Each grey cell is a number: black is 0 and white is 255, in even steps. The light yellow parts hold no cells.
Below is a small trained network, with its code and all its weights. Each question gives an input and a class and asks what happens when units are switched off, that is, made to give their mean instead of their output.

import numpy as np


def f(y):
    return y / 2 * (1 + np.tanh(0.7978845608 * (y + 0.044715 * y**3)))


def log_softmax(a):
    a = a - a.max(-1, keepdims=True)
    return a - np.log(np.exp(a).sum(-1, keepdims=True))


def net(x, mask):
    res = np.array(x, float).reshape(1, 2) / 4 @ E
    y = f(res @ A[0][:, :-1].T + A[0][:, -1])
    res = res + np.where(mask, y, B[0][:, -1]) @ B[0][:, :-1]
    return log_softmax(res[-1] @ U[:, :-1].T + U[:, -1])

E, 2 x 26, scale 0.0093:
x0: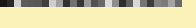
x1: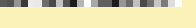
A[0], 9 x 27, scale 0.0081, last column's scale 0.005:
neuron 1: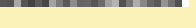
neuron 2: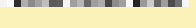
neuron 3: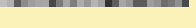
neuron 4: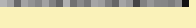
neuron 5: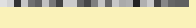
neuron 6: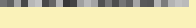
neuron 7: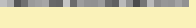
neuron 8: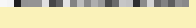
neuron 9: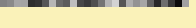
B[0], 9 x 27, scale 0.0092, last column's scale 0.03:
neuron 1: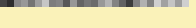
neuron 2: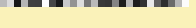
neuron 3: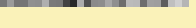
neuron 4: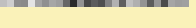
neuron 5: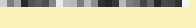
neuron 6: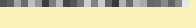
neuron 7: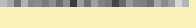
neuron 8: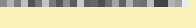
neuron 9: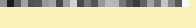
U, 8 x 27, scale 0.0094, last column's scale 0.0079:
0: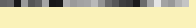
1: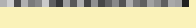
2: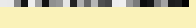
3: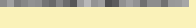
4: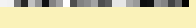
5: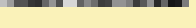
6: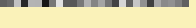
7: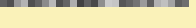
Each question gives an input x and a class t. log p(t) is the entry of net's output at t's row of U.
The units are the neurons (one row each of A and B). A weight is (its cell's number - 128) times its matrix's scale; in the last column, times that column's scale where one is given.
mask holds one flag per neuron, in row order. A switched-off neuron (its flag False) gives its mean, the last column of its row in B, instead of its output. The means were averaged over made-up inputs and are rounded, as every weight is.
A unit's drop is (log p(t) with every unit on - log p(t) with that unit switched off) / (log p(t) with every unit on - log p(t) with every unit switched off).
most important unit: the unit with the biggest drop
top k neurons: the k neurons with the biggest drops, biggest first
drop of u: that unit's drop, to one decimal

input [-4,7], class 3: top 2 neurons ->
neuron 6; neuron 2
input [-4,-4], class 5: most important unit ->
neuron 5
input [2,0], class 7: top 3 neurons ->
neuron 2; neuron 5; neuron 6
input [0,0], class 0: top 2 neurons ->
neuron 5; neuron 6
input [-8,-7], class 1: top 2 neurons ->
neuron 8; neuron 2
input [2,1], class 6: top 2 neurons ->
neuron 2; neuron 9
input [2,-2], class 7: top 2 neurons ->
neuron 2; neuron 5
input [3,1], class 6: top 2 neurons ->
neuron 2; neuron 9
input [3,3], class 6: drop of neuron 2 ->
0.2
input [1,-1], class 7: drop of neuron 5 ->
0.5
